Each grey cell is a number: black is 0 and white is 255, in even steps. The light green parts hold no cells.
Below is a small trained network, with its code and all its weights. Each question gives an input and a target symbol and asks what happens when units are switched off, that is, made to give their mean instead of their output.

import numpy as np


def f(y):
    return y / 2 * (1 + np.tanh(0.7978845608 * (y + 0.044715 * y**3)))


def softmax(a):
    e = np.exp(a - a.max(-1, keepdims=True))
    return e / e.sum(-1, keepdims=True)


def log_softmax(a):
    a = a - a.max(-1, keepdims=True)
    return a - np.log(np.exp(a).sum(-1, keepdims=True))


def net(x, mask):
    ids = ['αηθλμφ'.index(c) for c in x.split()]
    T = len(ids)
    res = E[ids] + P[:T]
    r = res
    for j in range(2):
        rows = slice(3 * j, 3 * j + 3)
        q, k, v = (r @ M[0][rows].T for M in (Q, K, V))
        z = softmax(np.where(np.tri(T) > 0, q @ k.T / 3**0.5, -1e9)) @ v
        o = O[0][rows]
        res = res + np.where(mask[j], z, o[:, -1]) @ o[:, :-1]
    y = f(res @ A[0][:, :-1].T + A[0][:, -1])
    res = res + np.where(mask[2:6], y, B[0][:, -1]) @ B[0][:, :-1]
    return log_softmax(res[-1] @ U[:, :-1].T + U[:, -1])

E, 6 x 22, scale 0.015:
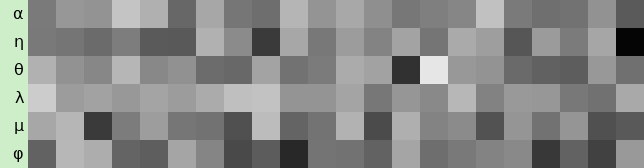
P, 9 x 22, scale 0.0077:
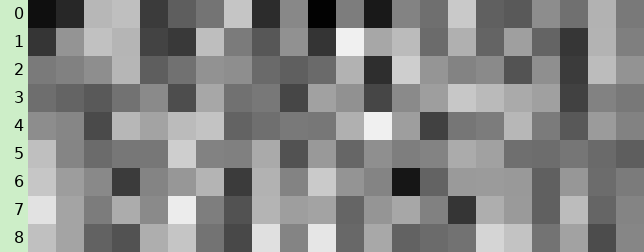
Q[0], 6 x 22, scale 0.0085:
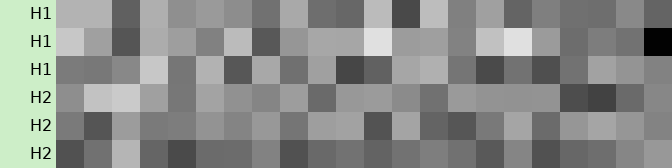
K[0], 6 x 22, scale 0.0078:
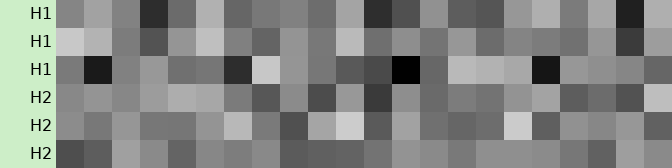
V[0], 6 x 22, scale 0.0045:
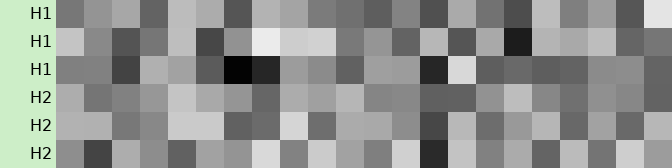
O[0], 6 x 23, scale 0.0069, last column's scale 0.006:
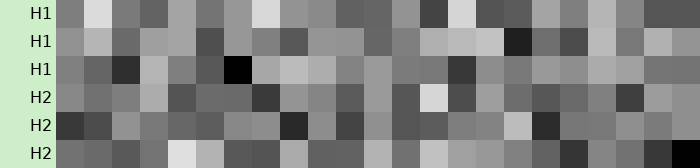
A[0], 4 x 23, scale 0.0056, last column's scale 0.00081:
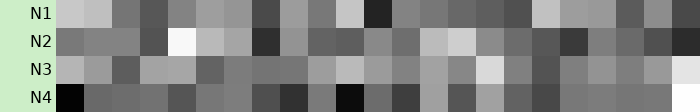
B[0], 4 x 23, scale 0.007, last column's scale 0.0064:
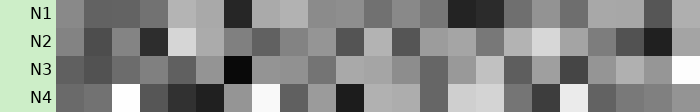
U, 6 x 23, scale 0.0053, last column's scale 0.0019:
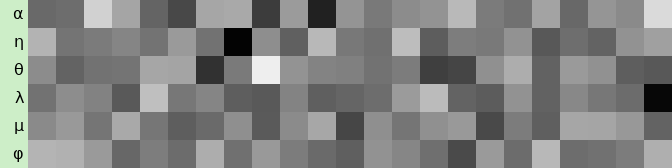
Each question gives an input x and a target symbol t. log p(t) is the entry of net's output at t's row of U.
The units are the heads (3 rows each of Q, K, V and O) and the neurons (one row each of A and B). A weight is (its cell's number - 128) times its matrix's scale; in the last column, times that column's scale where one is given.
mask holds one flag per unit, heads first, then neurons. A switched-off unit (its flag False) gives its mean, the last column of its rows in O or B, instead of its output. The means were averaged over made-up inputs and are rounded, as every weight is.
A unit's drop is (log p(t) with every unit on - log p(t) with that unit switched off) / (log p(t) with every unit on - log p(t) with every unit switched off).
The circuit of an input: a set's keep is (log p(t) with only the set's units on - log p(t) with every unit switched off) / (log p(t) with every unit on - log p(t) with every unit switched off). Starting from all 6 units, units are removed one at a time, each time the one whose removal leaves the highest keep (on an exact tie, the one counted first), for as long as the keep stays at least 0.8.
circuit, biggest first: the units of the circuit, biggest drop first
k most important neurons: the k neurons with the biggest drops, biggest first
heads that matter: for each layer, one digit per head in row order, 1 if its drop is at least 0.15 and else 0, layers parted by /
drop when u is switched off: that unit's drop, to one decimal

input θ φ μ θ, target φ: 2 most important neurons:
N3, N4
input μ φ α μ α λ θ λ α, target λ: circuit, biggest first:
H1, H2, N2
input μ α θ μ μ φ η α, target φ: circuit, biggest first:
H1, N3
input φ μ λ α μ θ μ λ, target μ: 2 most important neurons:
N3, N2
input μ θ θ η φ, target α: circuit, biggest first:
N4
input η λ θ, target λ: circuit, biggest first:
H2, N2, H1
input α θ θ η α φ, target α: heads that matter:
01
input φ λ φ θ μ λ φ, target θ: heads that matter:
01
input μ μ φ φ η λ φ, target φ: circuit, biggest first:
N3, H2
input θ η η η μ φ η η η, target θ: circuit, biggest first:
H2, N1
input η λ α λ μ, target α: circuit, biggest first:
H2, N4
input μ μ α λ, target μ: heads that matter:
10
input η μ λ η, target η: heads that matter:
01
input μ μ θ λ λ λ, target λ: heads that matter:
11
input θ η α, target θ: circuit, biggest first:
H2, H1
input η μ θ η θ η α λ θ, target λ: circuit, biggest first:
H2, H1, N2
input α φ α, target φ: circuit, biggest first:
H1, H2, N3
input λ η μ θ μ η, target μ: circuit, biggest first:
H1, N3
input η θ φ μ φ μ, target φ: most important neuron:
N3
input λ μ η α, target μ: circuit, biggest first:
H1, N3, N2
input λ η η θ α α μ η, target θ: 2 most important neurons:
N3, N4
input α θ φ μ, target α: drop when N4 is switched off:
0.3
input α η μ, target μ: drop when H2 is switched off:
0.3
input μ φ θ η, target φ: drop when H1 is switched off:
0.7
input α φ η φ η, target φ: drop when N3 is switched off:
0.5
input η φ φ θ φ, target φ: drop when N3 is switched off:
0.3
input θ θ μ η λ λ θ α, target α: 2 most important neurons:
N4, N1
